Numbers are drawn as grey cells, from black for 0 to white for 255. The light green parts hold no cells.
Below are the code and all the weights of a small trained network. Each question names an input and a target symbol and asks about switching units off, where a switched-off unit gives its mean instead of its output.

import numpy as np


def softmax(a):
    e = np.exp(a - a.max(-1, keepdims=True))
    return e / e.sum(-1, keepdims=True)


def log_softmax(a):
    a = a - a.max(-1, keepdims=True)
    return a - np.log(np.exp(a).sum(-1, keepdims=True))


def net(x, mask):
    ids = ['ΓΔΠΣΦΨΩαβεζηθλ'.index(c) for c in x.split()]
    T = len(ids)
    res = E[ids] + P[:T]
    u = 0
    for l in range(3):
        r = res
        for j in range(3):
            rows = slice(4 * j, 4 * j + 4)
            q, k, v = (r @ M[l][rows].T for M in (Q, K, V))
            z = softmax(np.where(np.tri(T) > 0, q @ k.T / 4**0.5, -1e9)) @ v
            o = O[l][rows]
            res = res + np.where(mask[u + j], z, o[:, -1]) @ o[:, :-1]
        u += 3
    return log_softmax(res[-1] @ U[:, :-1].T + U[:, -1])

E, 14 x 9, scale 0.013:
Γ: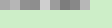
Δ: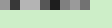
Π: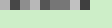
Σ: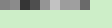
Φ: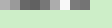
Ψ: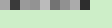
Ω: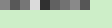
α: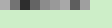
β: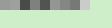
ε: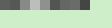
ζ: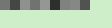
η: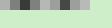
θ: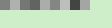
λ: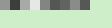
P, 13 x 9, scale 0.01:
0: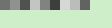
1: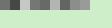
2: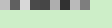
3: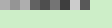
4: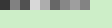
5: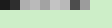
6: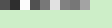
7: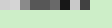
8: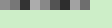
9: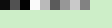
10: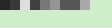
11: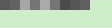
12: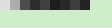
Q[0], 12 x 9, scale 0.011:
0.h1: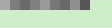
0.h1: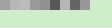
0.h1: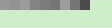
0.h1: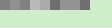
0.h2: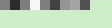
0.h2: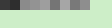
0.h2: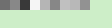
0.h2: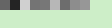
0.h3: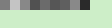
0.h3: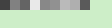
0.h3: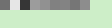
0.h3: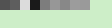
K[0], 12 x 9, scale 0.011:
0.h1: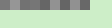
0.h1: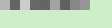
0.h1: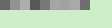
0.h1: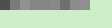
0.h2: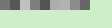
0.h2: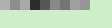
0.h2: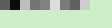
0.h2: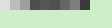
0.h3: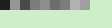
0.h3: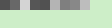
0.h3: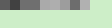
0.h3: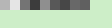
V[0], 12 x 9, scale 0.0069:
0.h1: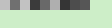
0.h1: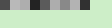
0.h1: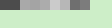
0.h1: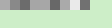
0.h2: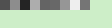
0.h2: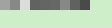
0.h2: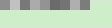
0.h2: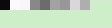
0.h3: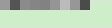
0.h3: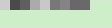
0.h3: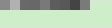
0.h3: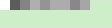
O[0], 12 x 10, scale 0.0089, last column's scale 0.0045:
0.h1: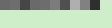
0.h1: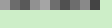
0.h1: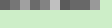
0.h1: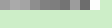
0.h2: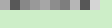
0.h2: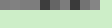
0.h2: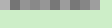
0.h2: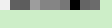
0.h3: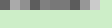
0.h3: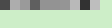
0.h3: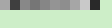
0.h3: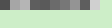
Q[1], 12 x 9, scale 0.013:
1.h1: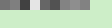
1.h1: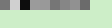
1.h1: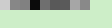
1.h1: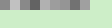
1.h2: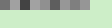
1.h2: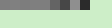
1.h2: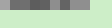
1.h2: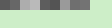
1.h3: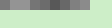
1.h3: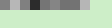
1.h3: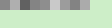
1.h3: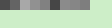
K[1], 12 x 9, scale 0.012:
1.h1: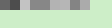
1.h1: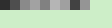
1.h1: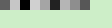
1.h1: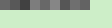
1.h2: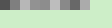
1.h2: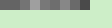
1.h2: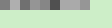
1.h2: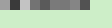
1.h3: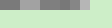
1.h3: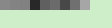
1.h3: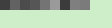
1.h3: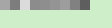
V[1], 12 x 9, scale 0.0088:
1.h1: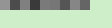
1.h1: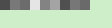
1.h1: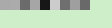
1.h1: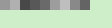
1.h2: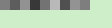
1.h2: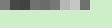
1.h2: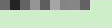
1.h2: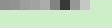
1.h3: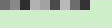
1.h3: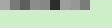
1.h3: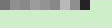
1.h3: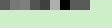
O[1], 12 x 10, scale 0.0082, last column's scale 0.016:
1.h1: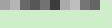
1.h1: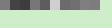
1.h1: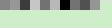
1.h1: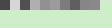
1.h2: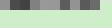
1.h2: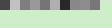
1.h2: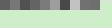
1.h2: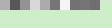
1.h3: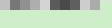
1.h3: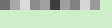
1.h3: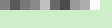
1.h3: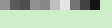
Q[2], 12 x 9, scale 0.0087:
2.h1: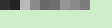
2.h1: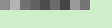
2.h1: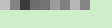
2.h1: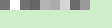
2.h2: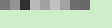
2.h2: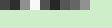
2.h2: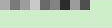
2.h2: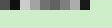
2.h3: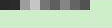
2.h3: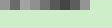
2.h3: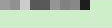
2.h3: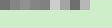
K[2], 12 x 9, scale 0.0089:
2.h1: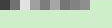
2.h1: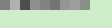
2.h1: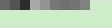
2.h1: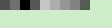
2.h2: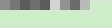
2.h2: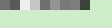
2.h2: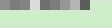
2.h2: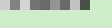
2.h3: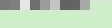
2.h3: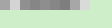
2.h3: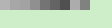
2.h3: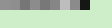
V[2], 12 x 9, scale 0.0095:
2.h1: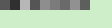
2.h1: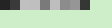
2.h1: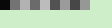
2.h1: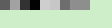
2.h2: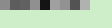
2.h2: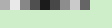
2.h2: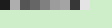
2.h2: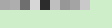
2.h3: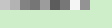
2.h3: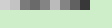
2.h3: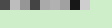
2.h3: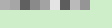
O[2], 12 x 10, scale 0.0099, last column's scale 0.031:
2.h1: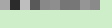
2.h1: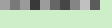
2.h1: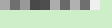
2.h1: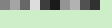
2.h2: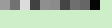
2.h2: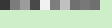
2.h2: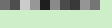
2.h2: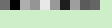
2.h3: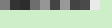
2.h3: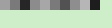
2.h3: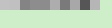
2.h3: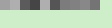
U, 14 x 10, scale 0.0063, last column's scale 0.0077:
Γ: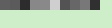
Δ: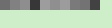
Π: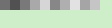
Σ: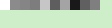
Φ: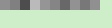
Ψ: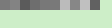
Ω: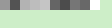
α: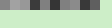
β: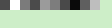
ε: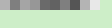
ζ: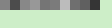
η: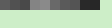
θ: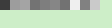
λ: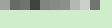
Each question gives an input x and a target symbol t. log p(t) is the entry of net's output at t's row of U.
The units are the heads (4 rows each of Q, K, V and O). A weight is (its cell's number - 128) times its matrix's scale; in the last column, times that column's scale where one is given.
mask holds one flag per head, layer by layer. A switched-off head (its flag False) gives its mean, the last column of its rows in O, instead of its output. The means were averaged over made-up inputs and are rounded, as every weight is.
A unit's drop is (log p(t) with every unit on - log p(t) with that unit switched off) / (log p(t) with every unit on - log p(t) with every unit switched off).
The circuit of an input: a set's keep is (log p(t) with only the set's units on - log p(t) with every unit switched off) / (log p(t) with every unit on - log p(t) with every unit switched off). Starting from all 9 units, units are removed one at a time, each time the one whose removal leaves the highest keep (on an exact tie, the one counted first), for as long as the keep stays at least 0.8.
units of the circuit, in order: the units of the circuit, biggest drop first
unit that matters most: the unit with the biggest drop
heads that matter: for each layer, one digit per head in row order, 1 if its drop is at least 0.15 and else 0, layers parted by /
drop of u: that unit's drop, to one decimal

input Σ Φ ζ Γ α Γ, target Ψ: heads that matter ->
110 / 101 / 011
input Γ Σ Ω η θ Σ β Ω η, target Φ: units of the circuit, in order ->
[2.h1 2.h3 1.h3]
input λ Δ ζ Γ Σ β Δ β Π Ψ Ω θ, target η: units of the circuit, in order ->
[1.h3 1.h1 2.h1]
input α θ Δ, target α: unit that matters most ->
0.h2
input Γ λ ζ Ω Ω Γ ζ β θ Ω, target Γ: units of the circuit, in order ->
[1.h2 2.h1 0.h1]
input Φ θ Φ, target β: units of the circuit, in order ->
[1.h1 1.h2]
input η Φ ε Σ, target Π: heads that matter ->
010 / 000 / 010
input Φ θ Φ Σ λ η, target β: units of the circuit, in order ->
[0.h2 1.h1]
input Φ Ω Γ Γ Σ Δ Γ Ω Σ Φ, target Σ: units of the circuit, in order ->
[0.h2 1.h2]
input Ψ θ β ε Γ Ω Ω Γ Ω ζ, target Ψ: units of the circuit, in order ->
[2.h2 0.h3 0.h2]
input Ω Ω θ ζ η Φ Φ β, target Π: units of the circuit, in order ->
[0.h2 2.h2]
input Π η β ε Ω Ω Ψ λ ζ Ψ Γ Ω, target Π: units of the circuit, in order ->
[2.h2 0.h1]
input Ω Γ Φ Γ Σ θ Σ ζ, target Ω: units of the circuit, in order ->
[1.h1 2.h2]
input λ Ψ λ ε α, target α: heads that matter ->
011 / 101 / 110
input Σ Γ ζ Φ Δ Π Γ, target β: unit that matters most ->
0.h1
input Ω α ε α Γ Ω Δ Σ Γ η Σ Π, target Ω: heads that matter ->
100 / 110 / 010
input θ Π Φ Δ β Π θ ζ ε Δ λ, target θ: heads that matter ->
100 / 110 / 101
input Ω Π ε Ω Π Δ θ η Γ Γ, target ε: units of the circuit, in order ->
[0.h2 1.h3 2.h2 2.h3]
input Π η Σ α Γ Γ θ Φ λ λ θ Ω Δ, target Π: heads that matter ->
010 / 000 / 010
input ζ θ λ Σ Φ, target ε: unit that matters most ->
2.h2
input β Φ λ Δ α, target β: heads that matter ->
011 / 101 / 111
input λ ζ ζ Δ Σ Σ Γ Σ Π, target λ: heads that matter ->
100 / 110 / 110
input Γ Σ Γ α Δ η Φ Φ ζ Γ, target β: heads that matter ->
011 / 101 / 010
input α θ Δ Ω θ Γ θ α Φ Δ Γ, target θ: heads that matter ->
010 / 000 / 001
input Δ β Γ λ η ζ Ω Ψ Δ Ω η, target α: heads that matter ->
101 / 101 / 110
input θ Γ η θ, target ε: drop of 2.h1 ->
0.1
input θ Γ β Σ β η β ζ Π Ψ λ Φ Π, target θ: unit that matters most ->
1.h2
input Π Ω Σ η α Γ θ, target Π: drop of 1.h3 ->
-0.2
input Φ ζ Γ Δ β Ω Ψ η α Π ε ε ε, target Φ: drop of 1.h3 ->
0.3
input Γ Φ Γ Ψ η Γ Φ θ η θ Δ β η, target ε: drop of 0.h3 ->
0.1
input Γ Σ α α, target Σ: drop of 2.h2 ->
0.0
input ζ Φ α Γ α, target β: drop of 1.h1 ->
0.1
